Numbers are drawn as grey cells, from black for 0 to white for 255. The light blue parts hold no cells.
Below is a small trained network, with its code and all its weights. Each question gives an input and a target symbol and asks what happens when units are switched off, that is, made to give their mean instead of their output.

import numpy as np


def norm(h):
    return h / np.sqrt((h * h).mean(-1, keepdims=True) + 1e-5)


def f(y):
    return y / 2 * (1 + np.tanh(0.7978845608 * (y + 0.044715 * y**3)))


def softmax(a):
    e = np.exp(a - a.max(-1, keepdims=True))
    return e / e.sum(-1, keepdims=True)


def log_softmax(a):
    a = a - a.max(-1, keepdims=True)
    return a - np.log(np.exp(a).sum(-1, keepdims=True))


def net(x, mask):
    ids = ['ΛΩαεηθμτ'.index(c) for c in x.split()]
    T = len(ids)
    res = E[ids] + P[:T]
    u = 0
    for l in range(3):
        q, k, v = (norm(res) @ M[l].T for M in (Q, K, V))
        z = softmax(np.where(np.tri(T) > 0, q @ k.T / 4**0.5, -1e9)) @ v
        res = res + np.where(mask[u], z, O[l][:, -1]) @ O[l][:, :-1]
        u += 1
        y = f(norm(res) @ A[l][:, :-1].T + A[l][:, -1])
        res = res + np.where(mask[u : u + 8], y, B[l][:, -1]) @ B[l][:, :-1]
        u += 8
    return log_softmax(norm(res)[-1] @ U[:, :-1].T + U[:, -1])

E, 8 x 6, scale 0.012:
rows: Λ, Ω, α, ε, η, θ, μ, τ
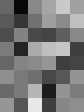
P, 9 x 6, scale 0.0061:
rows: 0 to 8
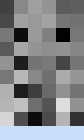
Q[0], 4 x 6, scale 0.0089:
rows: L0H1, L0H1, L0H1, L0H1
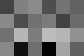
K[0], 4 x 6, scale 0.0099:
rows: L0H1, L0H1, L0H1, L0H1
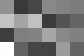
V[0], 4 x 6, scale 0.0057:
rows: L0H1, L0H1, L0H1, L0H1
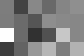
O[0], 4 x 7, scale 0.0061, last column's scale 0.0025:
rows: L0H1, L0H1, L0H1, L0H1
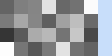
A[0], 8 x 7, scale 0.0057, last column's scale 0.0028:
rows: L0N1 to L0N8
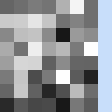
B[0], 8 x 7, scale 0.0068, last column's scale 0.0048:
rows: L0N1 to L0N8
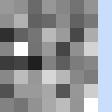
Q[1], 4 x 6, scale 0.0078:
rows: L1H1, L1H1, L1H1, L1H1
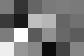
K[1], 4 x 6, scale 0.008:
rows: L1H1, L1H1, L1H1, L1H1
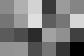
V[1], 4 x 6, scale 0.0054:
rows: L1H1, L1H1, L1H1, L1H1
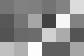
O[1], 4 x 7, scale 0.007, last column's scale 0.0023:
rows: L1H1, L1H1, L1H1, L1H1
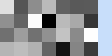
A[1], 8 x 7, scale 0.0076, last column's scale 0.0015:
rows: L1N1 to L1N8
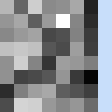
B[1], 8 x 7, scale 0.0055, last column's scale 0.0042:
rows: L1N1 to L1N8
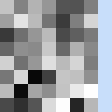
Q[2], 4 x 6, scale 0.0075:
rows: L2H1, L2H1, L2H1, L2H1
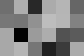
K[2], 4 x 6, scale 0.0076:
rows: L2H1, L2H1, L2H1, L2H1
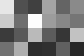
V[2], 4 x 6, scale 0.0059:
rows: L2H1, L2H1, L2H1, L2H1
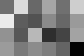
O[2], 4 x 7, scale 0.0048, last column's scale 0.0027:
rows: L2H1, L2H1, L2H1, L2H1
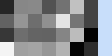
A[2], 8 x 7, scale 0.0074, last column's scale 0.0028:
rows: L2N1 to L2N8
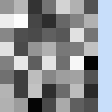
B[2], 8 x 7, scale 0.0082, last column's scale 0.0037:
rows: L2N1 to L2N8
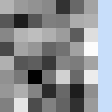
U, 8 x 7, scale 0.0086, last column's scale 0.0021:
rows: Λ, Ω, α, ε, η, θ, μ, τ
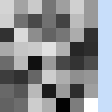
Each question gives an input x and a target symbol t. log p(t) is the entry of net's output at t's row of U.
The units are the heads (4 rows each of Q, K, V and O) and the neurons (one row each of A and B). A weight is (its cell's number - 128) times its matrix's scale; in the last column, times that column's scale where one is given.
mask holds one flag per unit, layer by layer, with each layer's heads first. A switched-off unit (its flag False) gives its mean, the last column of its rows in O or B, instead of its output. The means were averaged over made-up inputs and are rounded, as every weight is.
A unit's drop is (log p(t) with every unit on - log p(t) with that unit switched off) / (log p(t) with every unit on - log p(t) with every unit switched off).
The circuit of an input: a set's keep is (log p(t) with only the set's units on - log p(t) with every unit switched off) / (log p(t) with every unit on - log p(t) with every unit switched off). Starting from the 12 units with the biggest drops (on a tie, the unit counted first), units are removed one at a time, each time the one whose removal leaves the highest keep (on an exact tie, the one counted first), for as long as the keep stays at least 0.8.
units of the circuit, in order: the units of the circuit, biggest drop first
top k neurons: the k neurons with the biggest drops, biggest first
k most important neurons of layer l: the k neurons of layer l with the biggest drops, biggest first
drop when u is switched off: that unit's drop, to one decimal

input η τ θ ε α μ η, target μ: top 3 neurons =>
[L0N4, L0N5, L0N3]
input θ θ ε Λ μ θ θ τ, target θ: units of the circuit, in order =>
[L0H1, L1N8]
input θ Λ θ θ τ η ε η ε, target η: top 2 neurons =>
[L0N8, L1N6]
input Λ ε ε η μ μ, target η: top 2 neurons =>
[L0N5, L0N8]
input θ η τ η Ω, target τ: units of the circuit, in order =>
[L1H1]
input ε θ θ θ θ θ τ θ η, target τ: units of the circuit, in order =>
[L1H1, L0H1]
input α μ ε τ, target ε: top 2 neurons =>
[L1N8, L0N4]
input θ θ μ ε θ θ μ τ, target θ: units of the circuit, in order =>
[L1N8, L0H1]
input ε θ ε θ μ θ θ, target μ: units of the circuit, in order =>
[L0N4, L1H1, L2N7]
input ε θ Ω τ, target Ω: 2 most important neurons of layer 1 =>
[L1N5, L1N4]
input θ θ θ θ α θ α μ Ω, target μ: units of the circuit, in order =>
[L1H1, L2N7]
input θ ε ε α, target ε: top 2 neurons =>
[L0N7, L1N8]
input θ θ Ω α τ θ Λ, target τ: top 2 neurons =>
[L0N4, L0N3]
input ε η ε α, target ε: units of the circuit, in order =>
[L0H1, L2H1]
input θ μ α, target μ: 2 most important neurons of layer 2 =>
[L2N7, L2N3]
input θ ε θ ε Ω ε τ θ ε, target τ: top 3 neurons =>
[L0N4, L0N3, L0N7]
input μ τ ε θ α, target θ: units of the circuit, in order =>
[L0N8]
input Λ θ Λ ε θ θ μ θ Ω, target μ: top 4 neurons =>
[L0N3, L2N7, L0N5, L1N8]
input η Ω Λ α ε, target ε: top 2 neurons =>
[L2N6, L0N5]
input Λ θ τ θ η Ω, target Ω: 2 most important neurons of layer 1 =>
[L1N2, L1N7]
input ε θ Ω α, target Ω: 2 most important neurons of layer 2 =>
[L2N5, L2N2]
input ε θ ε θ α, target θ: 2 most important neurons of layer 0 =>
[L0N7, L0N8]
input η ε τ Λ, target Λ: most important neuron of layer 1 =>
[L1N2]
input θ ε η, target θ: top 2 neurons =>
[L1N7, L0N4]
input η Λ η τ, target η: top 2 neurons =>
[L0N5, L1N7]
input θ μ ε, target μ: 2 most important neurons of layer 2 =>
[L2N7, L2N4]
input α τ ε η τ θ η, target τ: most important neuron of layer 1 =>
[L1N8]
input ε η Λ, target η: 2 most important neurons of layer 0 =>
[L0N7, L0N8]
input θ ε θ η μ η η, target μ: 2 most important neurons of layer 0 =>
[L0N4, L0N7]
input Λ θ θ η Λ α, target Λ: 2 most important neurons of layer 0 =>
[L0N7, L0N3]
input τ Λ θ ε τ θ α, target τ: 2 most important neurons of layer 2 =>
[L2N3, L2N6]
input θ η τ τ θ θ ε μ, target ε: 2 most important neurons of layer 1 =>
[L1N8, L1N5]
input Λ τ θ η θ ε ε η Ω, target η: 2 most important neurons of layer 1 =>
[L1N7, L1N6]
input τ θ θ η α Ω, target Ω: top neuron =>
[L1N2]
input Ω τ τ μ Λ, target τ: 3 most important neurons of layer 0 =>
[L0N4, L0N8, L0N5]
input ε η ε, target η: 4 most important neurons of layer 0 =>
[L0N8, L0N7, L0N3, L0N6]
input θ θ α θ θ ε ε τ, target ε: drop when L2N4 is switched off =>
0.0
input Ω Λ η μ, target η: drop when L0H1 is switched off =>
0.9
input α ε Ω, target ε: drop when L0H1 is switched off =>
0.9
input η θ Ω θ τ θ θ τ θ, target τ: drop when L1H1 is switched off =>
0.8
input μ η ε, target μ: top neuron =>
[L0N5]
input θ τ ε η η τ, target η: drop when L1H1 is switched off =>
0.6
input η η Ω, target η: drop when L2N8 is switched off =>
0.2
